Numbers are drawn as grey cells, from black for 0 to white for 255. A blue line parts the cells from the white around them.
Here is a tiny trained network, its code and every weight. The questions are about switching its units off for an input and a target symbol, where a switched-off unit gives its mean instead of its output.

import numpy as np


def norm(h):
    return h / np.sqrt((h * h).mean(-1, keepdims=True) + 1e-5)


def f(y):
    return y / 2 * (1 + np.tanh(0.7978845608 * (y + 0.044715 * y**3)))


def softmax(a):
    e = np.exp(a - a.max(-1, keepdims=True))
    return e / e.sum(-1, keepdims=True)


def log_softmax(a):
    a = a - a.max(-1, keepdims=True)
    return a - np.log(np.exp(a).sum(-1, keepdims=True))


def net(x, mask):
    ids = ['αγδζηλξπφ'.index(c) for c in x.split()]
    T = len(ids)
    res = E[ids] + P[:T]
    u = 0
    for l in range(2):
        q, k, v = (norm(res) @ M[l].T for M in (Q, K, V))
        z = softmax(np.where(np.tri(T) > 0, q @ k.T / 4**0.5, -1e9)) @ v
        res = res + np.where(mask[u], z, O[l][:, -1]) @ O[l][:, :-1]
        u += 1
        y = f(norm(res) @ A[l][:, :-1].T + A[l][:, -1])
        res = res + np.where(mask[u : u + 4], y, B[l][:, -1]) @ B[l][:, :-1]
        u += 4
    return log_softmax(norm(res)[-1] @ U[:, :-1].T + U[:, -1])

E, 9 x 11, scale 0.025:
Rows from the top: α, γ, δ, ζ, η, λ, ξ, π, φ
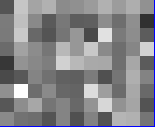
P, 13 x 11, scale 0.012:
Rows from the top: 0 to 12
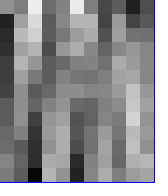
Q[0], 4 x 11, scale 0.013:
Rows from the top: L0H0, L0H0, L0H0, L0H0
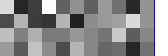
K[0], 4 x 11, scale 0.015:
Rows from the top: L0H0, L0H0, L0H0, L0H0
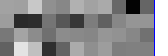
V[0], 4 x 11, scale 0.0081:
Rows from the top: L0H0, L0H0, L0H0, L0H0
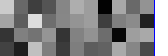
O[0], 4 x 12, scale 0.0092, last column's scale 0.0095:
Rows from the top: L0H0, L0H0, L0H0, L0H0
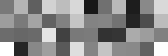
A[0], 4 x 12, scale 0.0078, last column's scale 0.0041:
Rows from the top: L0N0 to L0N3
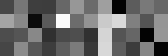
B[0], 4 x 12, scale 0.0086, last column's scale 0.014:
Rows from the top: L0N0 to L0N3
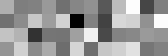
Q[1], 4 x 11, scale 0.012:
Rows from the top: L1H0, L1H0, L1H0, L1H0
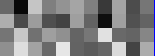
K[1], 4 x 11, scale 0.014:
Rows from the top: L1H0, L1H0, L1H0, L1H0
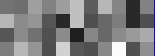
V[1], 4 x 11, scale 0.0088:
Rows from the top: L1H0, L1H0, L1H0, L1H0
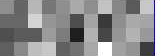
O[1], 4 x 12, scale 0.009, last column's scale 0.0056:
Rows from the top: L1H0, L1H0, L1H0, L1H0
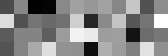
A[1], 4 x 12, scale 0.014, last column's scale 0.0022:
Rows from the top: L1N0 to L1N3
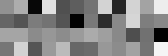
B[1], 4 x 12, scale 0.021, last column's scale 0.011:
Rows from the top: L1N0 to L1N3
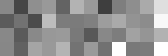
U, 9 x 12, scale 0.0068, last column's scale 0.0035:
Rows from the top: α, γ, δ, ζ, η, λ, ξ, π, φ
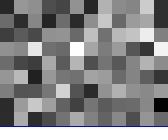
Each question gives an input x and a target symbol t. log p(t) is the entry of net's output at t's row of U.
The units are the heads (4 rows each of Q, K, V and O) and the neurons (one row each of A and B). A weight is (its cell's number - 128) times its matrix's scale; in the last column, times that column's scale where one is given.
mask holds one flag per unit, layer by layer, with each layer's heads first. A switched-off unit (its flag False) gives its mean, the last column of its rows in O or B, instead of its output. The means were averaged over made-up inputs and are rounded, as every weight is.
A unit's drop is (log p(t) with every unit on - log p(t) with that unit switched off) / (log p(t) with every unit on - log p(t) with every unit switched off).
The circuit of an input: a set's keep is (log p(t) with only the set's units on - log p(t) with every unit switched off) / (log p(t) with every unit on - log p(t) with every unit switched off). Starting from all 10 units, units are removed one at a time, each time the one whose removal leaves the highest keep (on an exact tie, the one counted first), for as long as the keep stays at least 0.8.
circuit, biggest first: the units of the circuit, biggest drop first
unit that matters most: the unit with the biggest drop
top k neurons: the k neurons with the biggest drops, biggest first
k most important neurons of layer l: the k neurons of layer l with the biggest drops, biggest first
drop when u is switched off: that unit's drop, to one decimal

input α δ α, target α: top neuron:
(L1N3)
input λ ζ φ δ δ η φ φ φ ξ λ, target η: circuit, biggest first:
(L0N1, L1N3)
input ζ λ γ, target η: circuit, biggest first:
(L0H0, L1H0, L1N3)
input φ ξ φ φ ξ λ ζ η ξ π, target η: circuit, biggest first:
(L0H0, L1N3, L0N1)
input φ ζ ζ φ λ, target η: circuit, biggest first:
(L1N3, L0N1)
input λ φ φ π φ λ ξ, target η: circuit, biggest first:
(L0H0, L1N3, L0N1)
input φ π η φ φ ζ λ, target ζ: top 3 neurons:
(L0N1, L1N1, L1N2)
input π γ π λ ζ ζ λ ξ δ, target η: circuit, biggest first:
(L0H0, L0N1)
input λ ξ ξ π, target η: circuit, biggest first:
(L0H0, L1H0, L1N3)
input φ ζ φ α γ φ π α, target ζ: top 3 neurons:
(L1N1, L0N1, L0N3)
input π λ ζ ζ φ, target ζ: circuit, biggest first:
(L0H0, L1H0, L1N1)
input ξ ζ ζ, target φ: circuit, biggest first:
(L0H0, L1H0, L1N3, L0N1)
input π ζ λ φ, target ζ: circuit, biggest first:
(L0H0, L1N1)
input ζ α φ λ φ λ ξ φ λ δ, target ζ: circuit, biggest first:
(L1H0)
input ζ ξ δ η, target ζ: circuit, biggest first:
(L0H0, L1N1, L1H0, L1N3)
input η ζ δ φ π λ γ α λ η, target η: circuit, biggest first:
(L0H0, L0N1, L1N3)
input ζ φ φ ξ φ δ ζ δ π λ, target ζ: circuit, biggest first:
(L0H0, L1H0, L1N1)
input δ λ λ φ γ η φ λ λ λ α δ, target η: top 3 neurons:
(L1N3, L0N1, L1N2)
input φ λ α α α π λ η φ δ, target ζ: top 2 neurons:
(L1N1, L0N3)
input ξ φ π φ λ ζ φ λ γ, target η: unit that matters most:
L0H0
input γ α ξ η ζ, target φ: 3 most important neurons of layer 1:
(L1N3, L1N0, L1N1)
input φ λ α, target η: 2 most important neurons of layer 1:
(L1N3, L1N0)
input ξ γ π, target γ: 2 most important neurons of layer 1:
(L1N3, L1N0)
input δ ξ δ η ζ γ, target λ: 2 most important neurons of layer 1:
(L1N3, L1N0)
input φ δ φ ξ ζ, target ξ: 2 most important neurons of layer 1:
(L1N0, L1N2)
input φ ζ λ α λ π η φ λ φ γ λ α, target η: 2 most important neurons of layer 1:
(L1N3, L1N2)
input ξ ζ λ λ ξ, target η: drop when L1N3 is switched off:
0.2
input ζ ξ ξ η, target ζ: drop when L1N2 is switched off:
0.0
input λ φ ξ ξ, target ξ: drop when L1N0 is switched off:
0.2
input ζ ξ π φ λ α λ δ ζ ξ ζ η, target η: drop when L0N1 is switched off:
0.2
